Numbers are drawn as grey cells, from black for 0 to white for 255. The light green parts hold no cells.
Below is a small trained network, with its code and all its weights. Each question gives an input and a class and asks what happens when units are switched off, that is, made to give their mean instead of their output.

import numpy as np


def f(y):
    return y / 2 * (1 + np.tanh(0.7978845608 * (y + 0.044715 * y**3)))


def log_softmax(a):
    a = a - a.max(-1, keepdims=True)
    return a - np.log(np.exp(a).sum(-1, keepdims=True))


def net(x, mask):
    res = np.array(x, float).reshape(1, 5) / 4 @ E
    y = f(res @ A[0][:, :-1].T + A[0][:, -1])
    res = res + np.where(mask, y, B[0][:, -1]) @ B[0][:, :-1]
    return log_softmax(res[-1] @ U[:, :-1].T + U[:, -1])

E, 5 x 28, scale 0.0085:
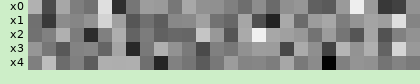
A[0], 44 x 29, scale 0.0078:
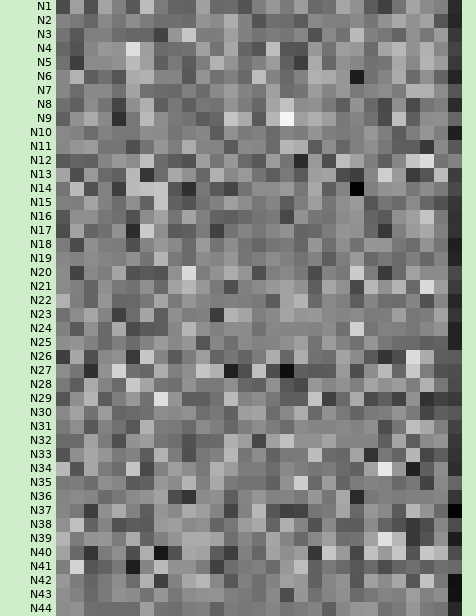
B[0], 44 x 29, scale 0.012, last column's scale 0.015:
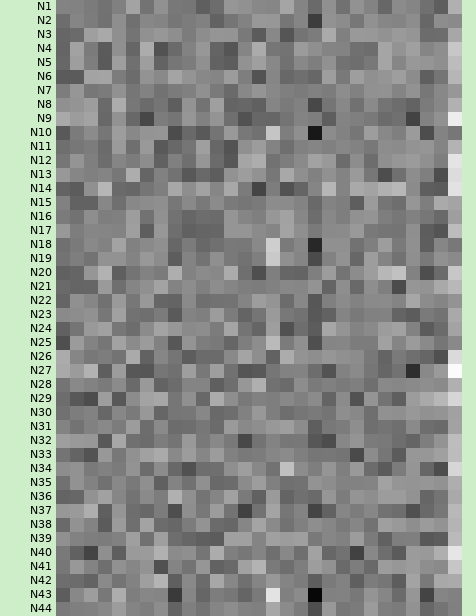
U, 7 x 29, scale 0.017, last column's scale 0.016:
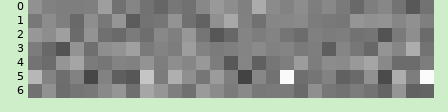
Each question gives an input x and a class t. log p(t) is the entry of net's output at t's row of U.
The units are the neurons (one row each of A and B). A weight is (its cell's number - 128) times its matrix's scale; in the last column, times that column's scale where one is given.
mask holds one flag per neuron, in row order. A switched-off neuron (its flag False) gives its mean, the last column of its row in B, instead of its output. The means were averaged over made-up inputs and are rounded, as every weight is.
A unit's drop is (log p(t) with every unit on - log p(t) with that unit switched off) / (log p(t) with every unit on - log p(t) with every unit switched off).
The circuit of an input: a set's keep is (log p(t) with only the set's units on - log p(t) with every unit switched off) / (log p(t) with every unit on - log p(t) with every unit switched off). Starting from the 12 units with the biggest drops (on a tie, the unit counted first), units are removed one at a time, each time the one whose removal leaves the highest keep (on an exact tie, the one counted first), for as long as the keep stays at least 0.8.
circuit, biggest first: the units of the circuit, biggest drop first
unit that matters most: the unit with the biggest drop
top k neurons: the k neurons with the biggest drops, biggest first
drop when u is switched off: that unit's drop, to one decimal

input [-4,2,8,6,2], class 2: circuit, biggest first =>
[N9]
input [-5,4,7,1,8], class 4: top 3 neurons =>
[N14; N6; N27]
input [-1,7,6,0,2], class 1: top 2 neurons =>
[N12; N4]
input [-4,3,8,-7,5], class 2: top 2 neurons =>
[N9; N32]
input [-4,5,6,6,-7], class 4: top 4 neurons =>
[N20; N27; N3; N24]
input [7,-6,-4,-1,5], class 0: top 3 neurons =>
[N13; N34; N39]
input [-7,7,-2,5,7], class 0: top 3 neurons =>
[N26; N17; N1]
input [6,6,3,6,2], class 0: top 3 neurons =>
[N13; N34; N39]
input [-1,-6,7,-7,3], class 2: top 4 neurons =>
[N9; N40; N8; N32]
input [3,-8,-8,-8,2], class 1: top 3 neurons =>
[N41; N38; N35]
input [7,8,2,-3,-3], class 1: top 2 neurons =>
[N4; N5]
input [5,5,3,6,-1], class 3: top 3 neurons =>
[N40; N21; N42]
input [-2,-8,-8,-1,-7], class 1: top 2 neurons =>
[N41; N35]
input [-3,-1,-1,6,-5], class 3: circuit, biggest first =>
[N40]
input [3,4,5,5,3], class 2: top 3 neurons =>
[N9; N32; N29]
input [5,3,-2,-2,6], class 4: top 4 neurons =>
[N14; N6; N26; N36]
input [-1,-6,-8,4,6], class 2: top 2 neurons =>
[N27; N37]
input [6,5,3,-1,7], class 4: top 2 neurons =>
[N14; N6]
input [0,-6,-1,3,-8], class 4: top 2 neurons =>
[N20; N3]
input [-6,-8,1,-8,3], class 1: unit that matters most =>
N41
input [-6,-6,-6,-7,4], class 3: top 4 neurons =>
[N29; N33; N13; N34]
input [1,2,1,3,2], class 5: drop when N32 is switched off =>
0.0
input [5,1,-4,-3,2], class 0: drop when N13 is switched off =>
0.1
